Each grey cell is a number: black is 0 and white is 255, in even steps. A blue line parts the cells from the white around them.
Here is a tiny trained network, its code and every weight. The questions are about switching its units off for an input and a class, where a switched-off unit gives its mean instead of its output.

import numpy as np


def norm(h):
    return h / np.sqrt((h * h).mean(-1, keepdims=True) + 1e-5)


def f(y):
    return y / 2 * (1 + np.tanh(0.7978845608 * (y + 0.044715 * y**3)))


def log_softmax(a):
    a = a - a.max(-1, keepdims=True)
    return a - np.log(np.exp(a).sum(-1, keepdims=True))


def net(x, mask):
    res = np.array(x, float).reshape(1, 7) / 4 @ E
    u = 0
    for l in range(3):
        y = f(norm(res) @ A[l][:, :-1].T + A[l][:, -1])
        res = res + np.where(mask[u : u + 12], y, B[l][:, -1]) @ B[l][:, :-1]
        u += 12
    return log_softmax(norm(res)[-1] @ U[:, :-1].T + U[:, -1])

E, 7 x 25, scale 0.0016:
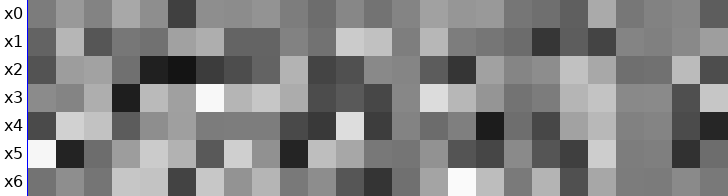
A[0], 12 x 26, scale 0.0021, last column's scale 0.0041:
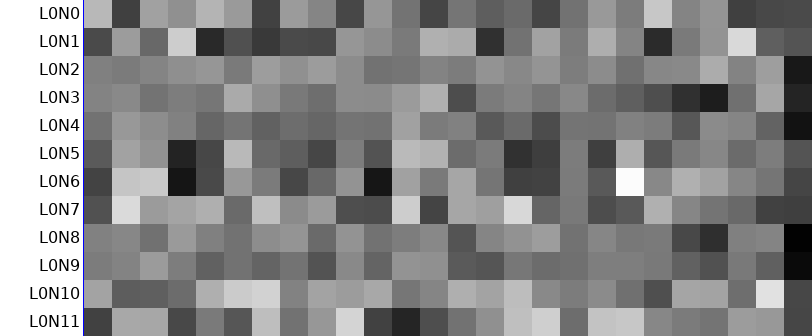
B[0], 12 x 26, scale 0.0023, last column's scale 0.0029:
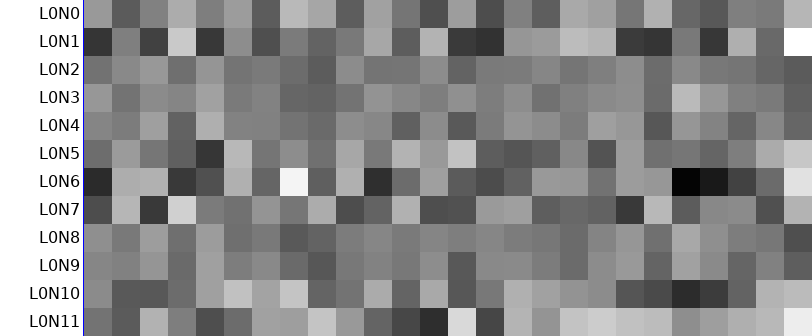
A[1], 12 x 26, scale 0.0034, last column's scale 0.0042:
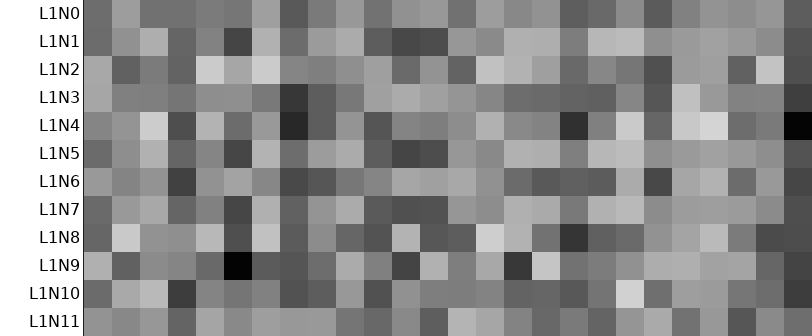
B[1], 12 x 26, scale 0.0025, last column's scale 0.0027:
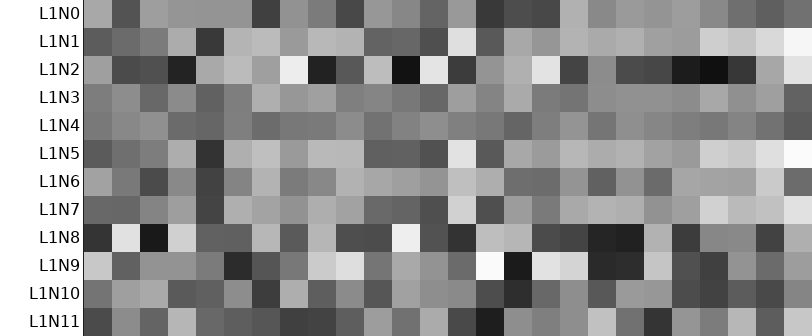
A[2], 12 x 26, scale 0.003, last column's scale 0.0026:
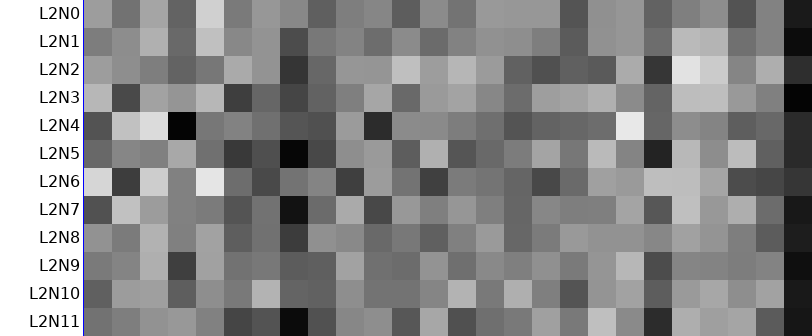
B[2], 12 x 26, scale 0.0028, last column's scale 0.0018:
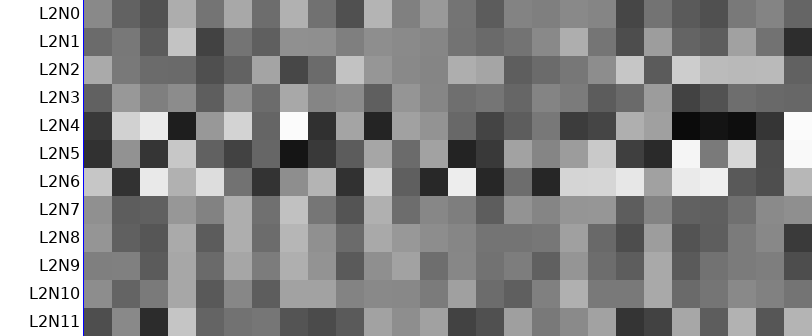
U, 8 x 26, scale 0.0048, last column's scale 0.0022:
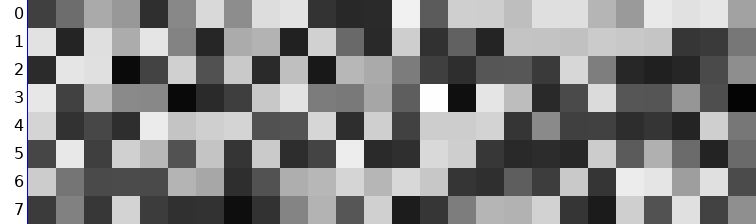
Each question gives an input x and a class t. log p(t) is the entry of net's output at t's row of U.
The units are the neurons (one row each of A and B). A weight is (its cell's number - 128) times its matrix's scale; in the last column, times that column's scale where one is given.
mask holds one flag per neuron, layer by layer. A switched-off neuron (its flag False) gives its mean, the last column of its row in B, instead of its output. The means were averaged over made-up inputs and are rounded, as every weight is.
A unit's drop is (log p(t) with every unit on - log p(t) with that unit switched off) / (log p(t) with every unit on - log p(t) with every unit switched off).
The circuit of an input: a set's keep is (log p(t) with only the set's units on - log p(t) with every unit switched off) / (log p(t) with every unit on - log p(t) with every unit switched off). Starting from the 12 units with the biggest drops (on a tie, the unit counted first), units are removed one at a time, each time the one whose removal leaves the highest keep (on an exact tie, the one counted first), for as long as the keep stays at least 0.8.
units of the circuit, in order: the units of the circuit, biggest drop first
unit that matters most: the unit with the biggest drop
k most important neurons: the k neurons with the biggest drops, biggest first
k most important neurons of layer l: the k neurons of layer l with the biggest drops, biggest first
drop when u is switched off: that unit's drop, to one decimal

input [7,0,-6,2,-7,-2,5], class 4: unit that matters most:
L1N2
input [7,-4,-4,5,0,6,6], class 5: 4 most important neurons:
L0N7, L1N8, L0N1, L0N6
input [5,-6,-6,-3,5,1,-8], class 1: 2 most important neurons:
L0N0, L2N6
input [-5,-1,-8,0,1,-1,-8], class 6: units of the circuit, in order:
L1N6, L2N2
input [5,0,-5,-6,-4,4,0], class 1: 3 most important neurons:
L2N6, L1N2, L0N1
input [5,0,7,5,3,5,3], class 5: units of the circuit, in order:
L0N7, L1N8
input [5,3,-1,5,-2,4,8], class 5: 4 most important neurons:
L1N8, L0N7, L0N1, L0N6
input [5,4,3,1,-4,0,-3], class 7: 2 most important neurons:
L0N1, L2N5
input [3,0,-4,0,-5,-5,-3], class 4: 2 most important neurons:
L0N10, L1N2
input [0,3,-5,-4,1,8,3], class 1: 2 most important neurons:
L2N6, L0N0
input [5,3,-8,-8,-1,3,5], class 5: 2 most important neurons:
L1N8, L0N7
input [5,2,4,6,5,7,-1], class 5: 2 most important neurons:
L1N8, L0N7
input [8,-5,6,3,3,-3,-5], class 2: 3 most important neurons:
L0N6, L2N4, L1N10
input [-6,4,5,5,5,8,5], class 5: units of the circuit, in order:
L0N7
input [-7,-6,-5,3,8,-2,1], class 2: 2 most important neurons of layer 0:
L0N6, L0N11
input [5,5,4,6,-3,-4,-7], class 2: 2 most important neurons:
L0N6, L2N4
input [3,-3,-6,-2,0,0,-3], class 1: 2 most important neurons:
L0N0, L2N6
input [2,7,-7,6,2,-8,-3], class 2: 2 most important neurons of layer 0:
L0N6, L0N5
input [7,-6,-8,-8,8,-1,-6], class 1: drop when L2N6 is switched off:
0.1
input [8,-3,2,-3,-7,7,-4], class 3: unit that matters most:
L1N9
